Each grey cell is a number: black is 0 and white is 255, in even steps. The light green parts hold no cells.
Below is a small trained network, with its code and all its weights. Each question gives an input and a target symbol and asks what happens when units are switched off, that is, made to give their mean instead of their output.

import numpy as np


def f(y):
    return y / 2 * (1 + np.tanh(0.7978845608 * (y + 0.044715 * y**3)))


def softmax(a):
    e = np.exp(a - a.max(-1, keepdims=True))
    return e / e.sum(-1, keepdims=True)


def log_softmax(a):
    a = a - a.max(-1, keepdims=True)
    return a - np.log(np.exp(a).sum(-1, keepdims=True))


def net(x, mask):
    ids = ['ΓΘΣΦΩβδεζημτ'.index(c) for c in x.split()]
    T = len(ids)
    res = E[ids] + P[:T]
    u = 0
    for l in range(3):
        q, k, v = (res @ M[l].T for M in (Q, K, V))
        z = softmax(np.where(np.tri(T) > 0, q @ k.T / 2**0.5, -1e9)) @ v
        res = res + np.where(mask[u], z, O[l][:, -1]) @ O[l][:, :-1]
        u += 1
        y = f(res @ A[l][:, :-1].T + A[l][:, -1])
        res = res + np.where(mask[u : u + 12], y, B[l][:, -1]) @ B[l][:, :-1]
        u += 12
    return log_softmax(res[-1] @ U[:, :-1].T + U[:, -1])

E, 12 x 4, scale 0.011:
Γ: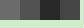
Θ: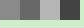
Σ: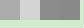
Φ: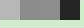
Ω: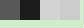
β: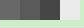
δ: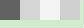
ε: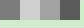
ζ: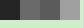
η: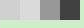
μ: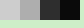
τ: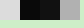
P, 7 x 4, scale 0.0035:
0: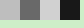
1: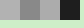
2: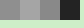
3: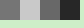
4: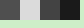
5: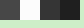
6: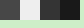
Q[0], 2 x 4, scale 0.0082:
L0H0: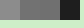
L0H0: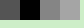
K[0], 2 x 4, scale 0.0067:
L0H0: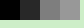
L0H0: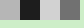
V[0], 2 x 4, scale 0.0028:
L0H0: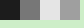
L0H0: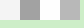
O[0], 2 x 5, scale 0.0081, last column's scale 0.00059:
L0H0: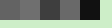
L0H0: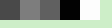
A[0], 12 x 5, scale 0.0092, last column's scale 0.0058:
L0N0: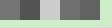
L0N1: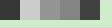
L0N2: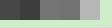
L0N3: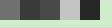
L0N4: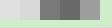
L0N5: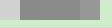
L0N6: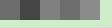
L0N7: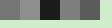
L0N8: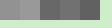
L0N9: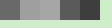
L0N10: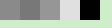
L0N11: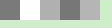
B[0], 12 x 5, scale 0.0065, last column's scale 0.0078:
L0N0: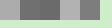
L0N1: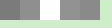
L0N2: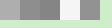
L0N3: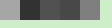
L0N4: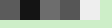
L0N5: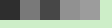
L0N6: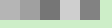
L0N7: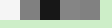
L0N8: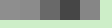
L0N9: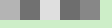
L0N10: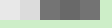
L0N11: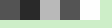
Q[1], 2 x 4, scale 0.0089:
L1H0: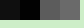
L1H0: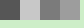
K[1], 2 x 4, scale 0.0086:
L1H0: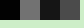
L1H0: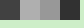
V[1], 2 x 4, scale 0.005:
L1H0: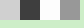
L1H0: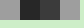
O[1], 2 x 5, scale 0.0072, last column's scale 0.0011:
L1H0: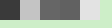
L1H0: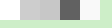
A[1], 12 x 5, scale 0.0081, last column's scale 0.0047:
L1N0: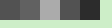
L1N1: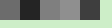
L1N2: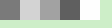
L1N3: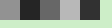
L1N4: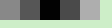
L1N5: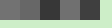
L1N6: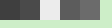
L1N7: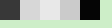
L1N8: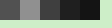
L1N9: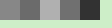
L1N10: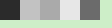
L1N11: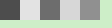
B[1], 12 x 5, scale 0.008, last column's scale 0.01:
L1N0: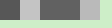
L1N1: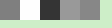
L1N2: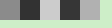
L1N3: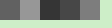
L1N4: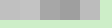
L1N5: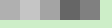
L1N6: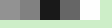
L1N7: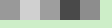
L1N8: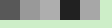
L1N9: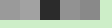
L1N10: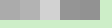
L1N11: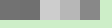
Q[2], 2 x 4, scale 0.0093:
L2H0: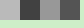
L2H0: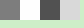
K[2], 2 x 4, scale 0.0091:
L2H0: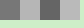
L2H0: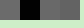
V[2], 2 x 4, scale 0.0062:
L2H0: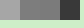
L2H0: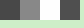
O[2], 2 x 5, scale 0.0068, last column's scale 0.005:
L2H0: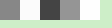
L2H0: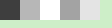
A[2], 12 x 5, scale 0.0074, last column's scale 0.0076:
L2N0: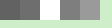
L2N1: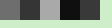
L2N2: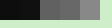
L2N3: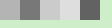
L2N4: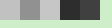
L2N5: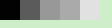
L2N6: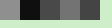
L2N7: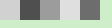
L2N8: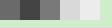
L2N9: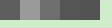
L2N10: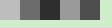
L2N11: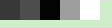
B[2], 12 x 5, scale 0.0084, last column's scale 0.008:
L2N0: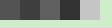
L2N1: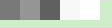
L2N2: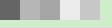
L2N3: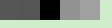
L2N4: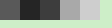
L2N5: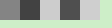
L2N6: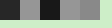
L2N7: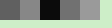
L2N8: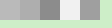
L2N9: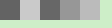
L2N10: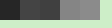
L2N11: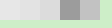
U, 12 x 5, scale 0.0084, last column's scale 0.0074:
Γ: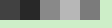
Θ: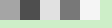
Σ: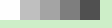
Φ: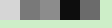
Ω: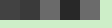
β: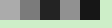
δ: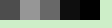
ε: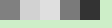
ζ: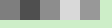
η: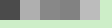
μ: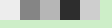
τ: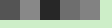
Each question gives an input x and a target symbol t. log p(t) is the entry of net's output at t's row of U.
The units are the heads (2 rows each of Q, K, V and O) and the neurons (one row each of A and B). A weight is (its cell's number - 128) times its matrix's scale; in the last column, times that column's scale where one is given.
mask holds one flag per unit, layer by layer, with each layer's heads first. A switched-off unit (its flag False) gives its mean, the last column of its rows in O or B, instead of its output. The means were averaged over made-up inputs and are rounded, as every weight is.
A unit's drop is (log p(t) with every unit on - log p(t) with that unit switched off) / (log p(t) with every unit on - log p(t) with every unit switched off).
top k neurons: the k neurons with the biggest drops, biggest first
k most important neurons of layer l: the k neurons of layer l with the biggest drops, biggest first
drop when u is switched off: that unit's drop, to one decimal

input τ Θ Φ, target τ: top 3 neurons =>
[L1N2 L2N6 L2N1]
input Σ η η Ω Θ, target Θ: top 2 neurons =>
[L0N4 L0N11]
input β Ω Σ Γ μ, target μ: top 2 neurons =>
[L1N4 L1N6]
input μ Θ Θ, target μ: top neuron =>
[L2N1]
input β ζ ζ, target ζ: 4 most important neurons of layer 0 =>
[L0N11 L0N4 L0N2 L0N9]
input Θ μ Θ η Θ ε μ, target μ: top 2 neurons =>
[L1N4 L0N7]
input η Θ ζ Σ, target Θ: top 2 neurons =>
[L2N5 L1N6]
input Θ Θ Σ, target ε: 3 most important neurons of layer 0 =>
[L0N11 L0N4 L0N7]
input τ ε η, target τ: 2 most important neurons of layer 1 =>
[L1N2 L1N8]
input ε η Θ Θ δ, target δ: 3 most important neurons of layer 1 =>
[L1N6 L1N7 L1N0]
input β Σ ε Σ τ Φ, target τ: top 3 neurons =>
[L2N6 L1N4 L1N2]
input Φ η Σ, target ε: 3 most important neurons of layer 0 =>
[L0N11 L0N7 L0N4]
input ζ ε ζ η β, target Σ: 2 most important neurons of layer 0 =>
[L0N3 L0N7]
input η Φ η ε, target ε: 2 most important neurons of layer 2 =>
[L2N11 L2N2]
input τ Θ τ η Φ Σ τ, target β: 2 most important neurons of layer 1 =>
[L1N0 L1N8]
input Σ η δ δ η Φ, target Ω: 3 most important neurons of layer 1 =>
[L1N8 L1N10 L1N7]
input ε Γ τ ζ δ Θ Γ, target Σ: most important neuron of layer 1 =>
[L1N2]
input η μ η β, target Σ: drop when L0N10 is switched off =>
0.0
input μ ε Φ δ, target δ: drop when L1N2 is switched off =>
0.1
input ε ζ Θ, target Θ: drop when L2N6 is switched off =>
-0.1
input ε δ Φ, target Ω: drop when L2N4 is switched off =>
0.3
